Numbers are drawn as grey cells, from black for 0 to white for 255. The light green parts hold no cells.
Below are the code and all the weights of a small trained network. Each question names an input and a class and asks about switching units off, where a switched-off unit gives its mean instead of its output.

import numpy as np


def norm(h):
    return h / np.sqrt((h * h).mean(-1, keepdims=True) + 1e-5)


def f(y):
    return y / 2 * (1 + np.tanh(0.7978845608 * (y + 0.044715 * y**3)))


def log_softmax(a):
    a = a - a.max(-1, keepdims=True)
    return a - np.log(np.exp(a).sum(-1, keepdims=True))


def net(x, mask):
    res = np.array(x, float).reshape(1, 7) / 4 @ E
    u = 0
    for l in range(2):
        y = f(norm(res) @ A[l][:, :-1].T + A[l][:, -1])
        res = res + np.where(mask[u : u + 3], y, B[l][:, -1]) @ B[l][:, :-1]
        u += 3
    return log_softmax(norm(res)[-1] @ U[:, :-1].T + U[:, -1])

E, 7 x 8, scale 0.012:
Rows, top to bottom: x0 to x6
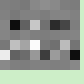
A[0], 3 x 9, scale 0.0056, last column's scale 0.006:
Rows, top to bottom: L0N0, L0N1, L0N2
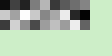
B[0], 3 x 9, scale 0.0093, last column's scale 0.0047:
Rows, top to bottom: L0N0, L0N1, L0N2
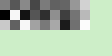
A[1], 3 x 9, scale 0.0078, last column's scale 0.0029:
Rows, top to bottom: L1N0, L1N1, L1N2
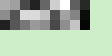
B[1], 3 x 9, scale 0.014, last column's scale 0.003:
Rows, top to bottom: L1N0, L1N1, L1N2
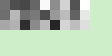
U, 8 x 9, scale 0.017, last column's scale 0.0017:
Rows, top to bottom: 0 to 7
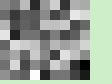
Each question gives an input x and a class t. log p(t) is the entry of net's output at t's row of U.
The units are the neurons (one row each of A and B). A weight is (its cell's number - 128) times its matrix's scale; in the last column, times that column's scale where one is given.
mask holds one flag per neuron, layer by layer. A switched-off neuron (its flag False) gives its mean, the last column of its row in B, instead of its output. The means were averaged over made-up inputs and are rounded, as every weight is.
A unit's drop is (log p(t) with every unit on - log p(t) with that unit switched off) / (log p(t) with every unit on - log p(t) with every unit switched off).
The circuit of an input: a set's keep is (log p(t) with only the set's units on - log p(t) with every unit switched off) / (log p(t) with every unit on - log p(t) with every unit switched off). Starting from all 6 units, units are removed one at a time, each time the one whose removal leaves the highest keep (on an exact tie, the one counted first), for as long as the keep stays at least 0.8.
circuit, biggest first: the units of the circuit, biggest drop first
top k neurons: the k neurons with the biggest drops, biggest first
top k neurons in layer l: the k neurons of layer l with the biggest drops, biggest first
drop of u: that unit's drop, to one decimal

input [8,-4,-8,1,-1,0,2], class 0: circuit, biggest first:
L0N2
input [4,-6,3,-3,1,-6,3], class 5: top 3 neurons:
L1N2, L1N1, L0N1
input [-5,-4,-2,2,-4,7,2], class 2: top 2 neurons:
L1N0, L0N2
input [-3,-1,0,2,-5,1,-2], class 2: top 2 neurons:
L0N2, L1N0
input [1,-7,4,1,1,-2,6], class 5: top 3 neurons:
L1N2, L0N2, L0N1
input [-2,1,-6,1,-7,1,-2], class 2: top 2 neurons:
L1N0, L0N0
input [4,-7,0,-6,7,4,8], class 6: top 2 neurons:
L0N1, L0N2
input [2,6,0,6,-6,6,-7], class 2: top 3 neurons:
L0N2, L1N0, L0N0
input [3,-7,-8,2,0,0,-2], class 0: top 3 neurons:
L0N2, L1N1, L1N2
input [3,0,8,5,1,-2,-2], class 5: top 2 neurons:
L1N2, L0N2
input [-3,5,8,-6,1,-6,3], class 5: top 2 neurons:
L1N2, L0N2
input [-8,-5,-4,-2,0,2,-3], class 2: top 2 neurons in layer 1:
L1N0, L1N1
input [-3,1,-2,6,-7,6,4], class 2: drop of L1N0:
0.6
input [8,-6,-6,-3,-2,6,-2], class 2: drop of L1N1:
0.0
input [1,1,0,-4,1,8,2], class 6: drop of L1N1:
-0.2
